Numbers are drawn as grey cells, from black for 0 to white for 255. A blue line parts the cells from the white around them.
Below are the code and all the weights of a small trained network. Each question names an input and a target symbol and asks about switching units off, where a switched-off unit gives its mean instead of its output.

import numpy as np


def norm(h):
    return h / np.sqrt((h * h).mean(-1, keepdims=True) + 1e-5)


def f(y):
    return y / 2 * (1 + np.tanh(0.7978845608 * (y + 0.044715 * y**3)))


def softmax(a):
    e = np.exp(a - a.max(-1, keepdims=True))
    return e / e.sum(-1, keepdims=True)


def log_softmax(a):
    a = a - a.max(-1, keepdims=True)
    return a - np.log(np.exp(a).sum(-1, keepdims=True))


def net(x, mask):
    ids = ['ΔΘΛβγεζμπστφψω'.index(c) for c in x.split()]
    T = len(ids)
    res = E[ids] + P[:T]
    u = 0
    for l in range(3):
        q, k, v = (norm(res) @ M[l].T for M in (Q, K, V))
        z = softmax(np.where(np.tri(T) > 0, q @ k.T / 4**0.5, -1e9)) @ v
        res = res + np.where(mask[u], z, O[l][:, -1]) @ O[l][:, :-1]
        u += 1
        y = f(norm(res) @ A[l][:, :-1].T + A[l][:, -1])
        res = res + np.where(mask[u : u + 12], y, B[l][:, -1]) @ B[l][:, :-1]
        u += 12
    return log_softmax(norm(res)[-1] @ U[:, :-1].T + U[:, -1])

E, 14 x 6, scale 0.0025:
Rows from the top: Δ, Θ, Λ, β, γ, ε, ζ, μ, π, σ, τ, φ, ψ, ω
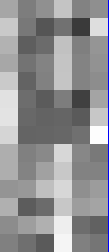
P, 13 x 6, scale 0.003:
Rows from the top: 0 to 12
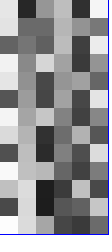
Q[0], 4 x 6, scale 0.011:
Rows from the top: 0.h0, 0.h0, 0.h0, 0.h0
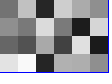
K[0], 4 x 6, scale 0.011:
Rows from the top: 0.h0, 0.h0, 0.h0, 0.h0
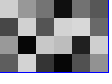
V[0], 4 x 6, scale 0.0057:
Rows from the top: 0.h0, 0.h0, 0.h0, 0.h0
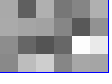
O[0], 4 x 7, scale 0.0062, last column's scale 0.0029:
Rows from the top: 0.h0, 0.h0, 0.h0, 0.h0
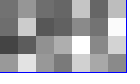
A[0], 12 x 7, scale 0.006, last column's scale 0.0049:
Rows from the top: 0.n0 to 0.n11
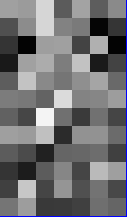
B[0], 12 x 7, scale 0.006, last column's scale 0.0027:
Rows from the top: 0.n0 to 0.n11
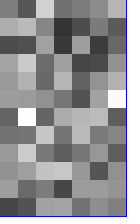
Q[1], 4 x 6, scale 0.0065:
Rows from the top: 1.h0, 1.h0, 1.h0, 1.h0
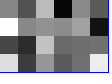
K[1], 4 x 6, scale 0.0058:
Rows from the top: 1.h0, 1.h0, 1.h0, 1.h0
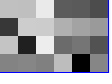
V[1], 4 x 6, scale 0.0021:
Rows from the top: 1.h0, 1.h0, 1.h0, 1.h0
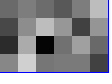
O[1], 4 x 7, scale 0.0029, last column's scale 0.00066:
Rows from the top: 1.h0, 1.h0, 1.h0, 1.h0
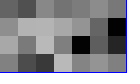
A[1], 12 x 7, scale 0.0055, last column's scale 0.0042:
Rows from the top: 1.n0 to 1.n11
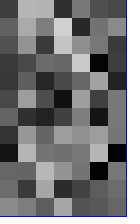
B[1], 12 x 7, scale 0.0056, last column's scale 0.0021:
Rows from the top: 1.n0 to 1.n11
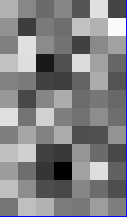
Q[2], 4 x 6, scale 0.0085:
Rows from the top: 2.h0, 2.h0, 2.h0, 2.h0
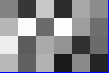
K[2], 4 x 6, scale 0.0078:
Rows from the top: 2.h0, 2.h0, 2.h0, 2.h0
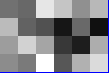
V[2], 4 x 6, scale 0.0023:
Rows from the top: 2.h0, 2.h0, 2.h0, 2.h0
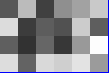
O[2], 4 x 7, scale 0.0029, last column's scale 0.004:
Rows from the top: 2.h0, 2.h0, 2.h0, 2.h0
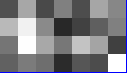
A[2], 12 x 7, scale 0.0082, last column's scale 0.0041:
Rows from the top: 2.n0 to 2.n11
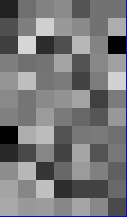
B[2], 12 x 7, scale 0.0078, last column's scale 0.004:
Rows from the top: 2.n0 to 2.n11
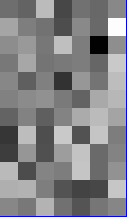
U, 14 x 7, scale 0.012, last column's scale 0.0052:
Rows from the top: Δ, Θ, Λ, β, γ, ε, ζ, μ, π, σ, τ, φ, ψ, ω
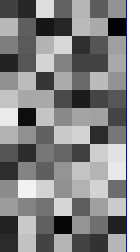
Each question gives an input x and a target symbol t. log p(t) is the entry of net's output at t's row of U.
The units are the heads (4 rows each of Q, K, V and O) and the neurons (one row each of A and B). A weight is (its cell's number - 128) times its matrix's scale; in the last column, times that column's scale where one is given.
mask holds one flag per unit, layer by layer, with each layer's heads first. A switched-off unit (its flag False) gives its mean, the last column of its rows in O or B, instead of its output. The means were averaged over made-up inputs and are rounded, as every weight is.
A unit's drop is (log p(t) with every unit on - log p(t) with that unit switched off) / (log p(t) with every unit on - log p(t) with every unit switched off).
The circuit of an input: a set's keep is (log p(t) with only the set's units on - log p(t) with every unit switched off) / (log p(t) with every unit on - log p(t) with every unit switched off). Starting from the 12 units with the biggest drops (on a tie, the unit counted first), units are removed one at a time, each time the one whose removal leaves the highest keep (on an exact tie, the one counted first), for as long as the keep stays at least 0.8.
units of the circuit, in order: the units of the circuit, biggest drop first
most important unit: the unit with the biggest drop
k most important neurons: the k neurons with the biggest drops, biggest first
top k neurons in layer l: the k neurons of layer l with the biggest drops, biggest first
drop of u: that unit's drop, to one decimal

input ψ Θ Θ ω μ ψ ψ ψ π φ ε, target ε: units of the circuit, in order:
(1.n6 0.h0 2.n10)
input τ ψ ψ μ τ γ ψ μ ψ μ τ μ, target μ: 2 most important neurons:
(2.n2 2.n9)
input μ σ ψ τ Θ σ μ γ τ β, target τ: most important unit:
0.h0
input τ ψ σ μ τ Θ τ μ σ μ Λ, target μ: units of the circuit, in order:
(2.n2 2.n9)
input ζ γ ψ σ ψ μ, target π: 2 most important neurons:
(0.n11 2.n10)
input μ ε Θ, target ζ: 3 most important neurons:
(1.n1 0.n9 0.n8)
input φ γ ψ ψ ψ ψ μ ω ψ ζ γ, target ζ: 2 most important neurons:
(1.n5 2.n9)
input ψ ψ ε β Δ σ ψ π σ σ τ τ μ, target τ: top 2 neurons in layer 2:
(2.n7 2.n4)
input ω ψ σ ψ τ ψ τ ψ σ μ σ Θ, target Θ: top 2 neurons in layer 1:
(1.n8 1.n1)
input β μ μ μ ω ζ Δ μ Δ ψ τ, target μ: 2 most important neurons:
(2.n9 2.n2)
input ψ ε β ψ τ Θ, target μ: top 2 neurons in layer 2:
(2.n2 2.n9)
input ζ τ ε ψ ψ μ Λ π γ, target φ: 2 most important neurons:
(0.n9 1.n1)
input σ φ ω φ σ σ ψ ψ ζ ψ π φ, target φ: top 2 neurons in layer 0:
(0.n9 0.n5)
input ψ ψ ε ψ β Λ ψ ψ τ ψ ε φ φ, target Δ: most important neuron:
(0.n4)
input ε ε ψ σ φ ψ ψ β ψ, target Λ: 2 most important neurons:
(1.n1 0.n9)
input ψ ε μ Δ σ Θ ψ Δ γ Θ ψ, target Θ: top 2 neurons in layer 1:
(1.n5 1.n0)
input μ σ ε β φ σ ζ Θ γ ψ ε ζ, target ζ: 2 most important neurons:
(1.n1 0.n9)
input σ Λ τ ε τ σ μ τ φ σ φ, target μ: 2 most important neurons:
(2.n2 2.n9)
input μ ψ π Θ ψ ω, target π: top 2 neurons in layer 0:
(0.n11 0.n10)
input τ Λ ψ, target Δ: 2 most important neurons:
(0.n5 1.n1)
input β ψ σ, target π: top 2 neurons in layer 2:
(2.n10 2.n1)
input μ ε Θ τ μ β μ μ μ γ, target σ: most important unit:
2.n8
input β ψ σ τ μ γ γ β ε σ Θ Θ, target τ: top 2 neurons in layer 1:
(1.n4 1.n1)
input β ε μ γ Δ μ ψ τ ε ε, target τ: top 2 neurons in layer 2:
(2.n7 2.n4)
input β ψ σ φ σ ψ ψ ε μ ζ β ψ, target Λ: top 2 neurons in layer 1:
(1.n1 1.n6)
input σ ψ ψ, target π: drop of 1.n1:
0.1
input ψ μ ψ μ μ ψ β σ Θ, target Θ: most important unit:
2.n4
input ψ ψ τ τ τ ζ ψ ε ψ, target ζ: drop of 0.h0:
0.3
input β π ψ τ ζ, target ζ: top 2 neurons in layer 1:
(1.n6 1.n3)
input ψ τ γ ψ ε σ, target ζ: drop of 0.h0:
0.3
